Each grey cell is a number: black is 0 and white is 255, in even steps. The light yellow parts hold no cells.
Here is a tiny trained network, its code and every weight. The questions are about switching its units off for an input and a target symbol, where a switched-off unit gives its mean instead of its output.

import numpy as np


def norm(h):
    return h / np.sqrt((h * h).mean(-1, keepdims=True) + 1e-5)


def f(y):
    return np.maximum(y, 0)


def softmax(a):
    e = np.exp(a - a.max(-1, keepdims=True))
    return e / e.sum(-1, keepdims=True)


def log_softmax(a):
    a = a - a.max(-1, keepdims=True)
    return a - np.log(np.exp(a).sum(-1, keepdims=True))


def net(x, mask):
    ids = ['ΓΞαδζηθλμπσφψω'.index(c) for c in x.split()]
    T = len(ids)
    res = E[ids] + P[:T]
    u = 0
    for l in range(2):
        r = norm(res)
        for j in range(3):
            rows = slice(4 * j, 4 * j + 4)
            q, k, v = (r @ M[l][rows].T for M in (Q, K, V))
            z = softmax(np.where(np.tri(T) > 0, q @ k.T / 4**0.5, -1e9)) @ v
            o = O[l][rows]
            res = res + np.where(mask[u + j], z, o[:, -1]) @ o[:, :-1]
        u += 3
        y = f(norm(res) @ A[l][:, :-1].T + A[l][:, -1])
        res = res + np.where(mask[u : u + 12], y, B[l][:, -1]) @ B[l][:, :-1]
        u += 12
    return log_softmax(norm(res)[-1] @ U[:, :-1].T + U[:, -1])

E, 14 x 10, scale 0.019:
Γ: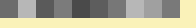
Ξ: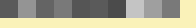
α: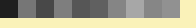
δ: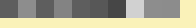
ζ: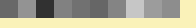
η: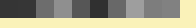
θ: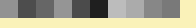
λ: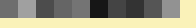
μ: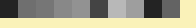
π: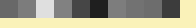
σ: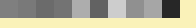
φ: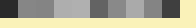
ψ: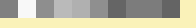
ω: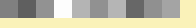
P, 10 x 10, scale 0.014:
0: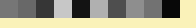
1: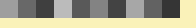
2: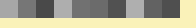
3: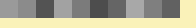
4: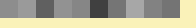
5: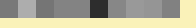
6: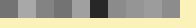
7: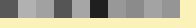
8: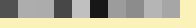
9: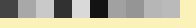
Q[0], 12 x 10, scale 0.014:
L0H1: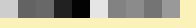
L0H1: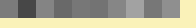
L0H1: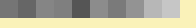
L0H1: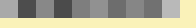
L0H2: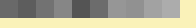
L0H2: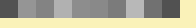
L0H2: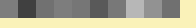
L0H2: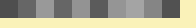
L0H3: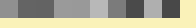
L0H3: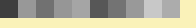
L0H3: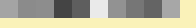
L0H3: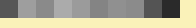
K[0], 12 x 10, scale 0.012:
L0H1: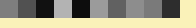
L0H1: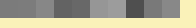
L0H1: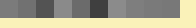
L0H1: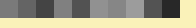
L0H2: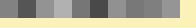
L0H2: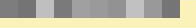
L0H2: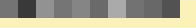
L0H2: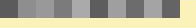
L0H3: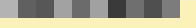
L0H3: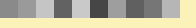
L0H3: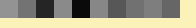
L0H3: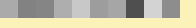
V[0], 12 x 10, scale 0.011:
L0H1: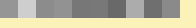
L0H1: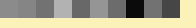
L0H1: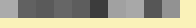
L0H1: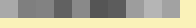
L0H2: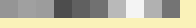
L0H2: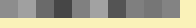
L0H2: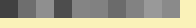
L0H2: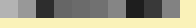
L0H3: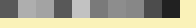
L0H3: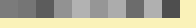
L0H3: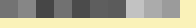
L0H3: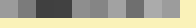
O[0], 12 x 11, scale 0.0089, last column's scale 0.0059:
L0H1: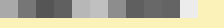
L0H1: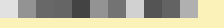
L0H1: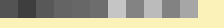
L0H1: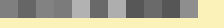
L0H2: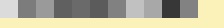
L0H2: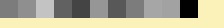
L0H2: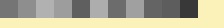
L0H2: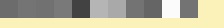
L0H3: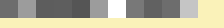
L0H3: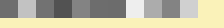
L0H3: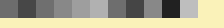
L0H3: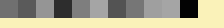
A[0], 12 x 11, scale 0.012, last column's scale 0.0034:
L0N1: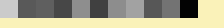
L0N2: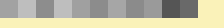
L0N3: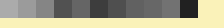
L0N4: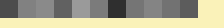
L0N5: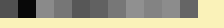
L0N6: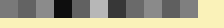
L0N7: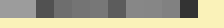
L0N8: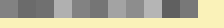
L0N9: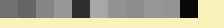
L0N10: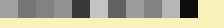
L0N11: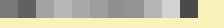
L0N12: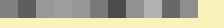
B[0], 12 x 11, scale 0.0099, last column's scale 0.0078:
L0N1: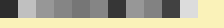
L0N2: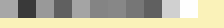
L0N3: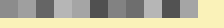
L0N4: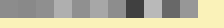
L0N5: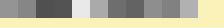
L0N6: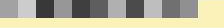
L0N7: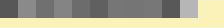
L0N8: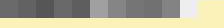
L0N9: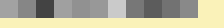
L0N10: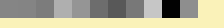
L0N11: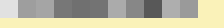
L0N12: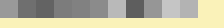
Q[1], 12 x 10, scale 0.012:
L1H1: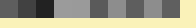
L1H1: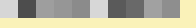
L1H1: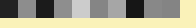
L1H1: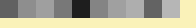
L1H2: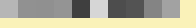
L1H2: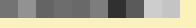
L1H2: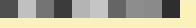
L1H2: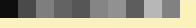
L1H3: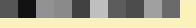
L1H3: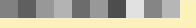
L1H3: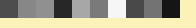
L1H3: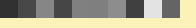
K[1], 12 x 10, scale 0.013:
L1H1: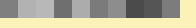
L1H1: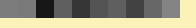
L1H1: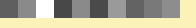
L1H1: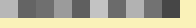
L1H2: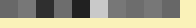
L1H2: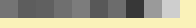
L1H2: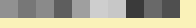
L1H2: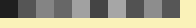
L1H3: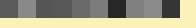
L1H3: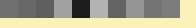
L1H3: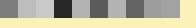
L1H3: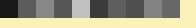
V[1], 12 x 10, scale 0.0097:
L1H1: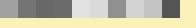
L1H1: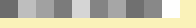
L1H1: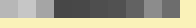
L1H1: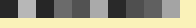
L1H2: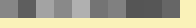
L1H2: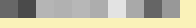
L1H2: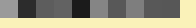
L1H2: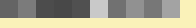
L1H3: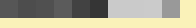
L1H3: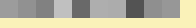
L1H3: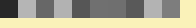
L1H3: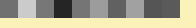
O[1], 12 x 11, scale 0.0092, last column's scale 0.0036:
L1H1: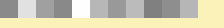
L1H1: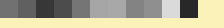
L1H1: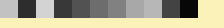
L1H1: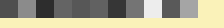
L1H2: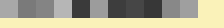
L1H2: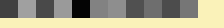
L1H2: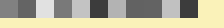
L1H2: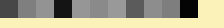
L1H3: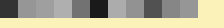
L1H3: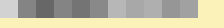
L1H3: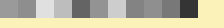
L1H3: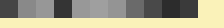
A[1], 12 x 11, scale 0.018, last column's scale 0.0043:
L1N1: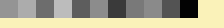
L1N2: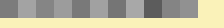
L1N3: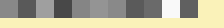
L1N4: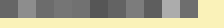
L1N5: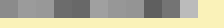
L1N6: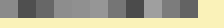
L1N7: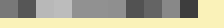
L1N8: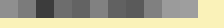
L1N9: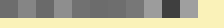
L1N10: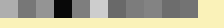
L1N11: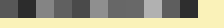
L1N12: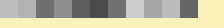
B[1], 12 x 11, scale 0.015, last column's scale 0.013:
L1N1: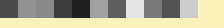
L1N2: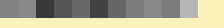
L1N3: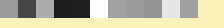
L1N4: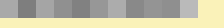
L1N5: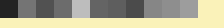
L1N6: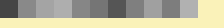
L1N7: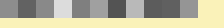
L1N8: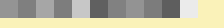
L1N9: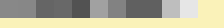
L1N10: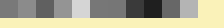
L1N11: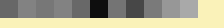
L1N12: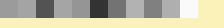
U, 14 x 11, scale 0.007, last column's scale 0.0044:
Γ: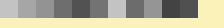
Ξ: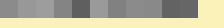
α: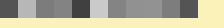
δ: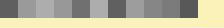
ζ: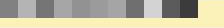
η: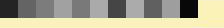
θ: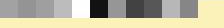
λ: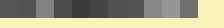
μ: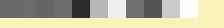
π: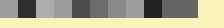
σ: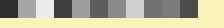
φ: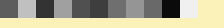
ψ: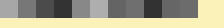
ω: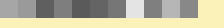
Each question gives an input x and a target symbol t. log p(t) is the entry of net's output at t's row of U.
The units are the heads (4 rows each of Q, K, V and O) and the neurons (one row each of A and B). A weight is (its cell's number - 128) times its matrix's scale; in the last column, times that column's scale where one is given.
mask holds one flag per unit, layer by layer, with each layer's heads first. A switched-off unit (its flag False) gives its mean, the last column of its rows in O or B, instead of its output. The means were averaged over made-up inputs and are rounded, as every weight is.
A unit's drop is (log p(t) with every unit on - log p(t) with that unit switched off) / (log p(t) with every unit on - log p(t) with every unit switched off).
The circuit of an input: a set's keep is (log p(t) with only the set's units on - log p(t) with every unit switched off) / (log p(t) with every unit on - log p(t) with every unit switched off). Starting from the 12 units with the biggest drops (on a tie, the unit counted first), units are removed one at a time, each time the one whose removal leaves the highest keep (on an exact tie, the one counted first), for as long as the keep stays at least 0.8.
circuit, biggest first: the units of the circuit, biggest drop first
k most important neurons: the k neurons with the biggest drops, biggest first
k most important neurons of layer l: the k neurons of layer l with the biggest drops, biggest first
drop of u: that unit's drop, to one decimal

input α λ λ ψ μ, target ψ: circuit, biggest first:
(L0H1; L1H3)
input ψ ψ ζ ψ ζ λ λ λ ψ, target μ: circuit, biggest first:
(L1N3; L1H1; L0N2)
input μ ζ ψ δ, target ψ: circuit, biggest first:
(L1H3; L0H1)
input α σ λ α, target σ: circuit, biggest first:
(L1H2; L1H3; L0H3; L1H1)
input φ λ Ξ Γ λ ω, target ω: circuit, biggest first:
(L0H3; L1N10)
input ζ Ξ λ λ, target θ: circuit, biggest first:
(L1H2)
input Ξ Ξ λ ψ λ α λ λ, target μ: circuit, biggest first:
(L0H2; L1N3)
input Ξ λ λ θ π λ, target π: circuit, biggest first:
(L1H1; L1N7; L0H2)
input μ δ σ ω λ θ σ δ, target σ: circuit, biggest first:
(L0H1; L0H3; L0H2; L1H1)
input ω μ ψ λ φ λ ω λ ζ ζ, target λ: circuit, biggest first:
(L0H3; L1H1)
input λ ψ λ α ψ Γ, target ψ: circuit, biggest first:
(L0H1; L1H3)
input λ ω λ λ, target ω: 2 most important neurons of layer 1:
(L1N3; L1N12)
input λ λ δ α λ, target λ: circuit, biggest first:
(L1H1; L0H2)
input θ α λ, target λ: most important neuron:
(L1N9)
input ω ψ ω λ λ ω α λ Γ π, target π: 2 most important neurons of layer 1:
(L1N7; L1N12)
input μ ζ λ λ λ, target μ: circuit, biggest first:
(L0H2; L1N3)
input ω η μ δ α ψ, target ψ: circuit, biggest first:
(L1H3; L0H1)
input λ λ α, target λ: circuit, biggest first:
(L1H1; L1H2; L0H2)
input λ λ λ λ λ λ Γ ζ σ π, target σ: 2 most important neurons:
(L1N12; L1N10)
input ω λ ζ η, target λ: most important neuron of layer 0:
(L0N8)
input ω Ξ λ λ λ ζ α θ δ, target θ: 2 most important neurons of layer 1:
(L1N1; L1N3)
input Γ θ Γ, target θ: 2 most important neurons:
(L1N1; L0N12)
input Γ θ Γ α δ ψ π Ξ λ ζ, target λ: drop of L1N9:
0.1
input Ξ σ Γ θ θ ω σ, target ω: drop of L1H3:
0.2
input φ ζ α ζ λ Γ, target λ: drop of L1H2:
0.1
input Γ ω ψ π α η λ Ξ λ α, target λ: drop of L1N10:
0.1
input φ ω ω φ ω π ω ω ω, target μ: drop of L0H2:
0.5
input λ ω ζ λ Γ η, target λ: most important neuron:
(L0N8)
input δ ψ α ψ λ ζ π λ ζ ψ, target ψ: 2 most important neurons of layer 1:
(L1N10; L1N3)
